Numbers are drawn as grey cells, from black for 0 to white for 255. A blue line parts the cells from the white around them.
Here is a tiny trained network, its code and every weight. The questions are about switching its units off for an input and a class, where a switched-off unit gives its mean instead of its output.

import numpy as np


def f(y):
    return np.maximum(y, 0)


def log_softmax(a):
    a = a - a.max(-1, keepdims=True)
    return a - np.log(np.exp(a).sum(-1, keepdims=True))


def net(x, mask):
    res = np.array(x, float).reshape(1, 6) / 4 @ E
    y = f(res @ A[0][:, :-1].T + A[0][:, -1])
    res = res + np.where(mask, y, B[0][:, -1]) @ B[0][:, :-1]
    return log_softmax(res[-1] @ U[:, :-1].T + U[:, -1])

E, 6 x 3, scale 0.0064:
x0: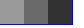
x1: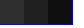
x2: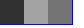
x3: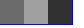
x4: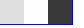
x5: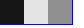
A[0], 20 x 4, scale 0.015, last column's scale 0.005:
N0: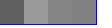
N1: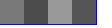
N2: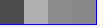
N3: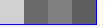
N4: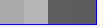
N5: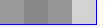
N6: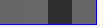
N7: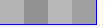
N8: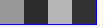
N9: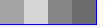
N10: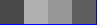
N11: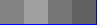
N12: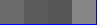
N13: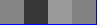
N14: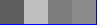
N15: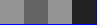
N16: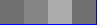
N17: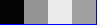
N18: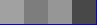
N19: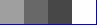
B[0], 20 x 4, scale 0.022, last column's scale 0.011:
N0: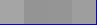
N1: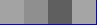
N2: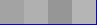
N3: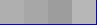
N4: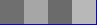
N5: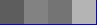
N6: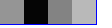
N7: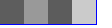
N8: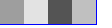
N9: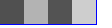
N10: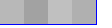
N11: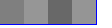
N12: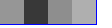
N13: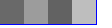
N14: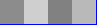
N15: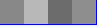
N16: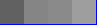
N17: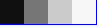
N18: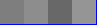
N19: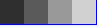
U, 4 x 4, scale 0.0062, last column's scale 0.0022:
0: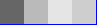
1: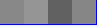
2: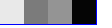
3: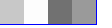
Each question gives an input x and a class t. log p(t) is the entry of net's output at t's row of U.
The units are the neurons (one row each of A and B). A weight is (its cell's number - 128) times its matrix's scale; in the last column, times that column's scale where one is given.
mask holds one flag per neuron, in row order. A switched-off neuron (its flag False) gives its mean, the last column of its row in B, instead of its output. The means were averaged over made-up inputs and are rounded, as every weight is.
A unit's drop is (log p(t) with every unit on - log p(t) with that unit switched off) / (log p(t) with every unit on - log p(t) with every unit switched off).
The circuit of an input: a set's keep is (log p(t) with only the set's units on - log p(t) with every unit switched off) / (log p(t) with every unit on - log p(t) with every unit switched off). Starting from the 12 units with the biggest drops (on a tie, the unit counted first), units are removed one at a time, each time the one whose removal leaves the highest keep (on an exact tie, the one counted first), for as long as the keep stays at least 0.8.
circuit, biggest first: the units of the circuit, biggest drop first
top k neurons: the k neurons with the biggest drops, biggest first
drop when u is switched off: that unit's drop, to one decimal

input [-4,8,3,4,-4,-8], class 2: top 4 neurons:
N6, N12, N17, N9
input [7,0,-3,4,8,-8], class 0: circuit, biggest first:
N19
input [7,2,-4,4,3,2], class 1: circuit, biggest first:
N17, N19, N6
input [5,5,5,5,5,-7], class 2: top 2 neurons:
N6, N17
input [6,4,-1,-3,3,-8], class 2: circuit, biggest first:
N17, N6
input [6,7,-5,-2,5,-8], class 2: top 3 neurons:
N17, N6, N3
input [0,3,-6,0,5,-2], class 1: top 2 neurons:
N17, N10
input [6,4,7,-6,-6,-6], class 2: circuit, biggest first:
N12, N17
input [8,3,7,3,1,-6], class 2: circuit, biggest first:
N6, N17
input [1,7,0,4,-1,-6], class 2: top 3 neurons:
N6, N17, N12
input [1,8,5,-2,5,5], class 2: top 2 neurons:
N6, N17
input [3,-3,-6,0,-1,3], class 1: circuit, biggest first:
N17, N8, N10
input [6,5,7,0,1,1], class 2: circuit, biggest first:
N17, N6, N9
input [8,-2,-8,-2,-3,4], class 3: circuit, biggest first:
N17
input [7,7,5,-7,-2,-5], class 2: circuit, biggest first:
N6, N17
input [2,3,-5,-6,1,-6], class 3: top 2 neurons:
N8, N17
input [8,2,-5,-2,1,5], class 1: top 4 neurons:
N17, N10, N3, N2
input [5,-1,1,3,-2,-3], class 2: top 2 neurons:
N17, N9
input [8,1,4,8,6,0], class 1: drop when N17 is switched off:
0.2
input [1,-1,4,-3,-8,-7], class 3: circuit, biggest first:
N8
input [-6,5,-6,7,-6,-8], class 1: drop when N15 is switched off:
-0.1
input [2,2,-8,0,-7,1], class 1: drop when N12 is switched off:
0.2
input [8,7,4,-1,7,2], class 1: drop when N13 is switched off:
-0.1
